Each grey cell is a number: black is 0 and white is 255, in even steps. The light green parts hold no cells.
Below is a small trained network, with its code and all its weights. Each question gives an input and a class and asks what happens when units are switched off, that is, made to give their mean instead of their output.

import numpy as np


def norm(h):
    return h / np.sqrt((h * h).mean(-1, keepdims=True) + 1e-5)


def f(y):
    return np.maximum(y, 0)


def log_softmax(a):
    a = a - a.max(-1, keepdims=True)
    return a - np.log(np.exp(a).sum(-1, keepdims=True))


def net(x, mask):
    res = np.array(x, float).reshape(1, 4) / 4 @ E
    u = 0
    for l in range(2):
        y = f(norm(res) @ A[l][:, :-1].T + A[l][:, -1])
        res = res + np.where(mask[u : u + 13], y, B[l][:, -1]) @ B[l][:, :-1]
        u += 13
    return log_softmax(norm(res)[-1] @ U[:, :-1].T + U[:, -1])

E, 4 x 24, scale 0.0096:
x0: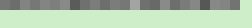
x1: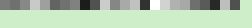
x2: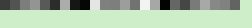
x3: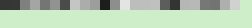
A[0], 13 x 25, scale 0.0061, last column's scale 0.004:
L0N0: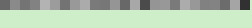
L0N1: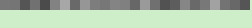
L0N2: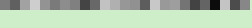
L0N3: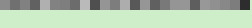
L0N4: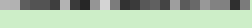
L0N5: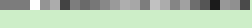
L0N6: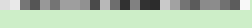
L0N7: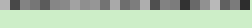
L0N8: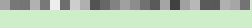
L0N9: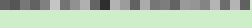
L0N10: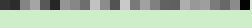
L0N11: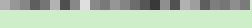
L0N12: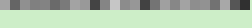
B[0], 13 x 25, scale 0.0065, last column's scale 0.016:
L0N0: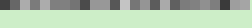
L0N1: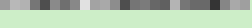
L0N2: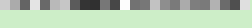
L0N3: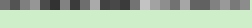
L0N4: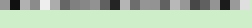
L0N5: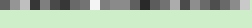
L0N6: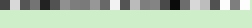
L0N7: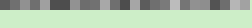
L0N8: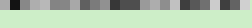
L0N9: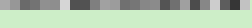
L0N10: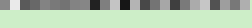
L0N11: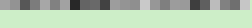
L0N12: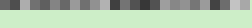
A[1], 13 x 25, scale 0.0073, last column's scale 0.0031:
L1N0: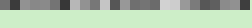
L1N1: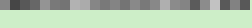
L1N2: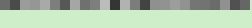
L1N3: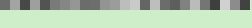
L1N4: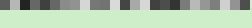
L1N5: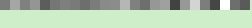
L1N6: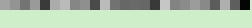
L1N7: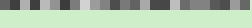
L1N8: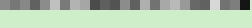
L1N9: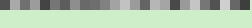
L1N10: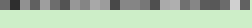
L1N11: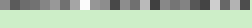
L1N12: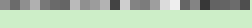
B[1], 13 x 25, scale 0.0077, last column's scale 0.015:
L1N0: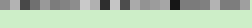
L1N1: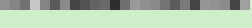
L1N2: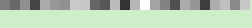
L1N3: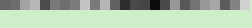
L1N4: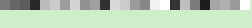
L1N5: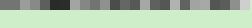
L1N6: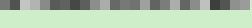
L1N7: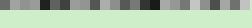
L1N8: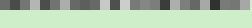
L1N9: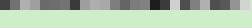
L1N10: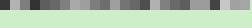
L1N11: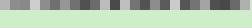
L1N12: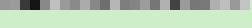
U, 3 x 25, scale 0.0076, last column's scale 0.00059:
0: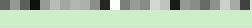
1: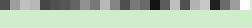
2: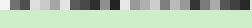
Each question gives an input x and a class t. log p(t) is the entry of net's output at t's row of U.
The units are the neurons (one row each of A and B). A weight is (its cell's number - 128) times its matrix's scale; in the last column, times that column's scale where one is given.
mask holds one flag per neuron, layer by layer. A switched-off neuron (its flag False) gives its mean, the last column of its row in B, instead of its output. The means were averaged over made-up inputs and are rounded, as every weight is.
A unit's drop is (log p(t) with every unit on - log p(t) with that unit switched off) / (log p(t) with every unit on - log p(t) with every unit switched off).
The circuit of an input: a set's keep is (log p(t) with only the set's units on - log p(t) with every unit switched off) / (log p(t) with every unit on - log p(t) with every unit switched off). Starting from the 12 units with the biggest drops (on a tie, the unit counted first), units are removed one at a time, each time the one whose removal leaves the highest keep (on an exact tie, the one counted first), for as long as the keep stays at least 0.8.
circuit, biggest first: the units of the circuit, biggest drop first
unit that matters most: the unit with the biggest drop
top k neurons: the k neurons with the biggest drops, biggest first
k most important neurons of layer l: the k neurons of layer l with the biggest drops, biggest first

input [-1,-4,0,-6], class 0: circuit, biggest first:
L0N6, L1N4
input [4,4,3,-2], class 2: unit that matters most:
L0N2
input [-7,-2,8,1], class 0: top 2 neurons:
L0N10, L0N8
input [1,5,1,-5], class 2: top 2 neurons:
L0N4, L0N2
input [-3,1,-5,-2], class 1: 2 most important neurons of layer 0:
L0N6, L0N12
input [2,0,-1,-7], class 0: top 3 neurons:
L0N6, L1N4, L0N2
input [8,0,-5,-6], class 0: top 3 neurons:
L1N4, L0N6, L0N2
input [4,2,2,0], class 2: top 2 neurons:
L0N6, L0N2
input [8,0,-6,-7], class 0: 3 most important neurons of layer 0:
L0N6, L0N2, L0N11
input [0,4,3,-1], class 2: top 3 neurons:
L0N2, L0N6, L1N4
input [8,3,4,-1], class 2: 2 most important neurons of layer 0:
L0N6, L0N2
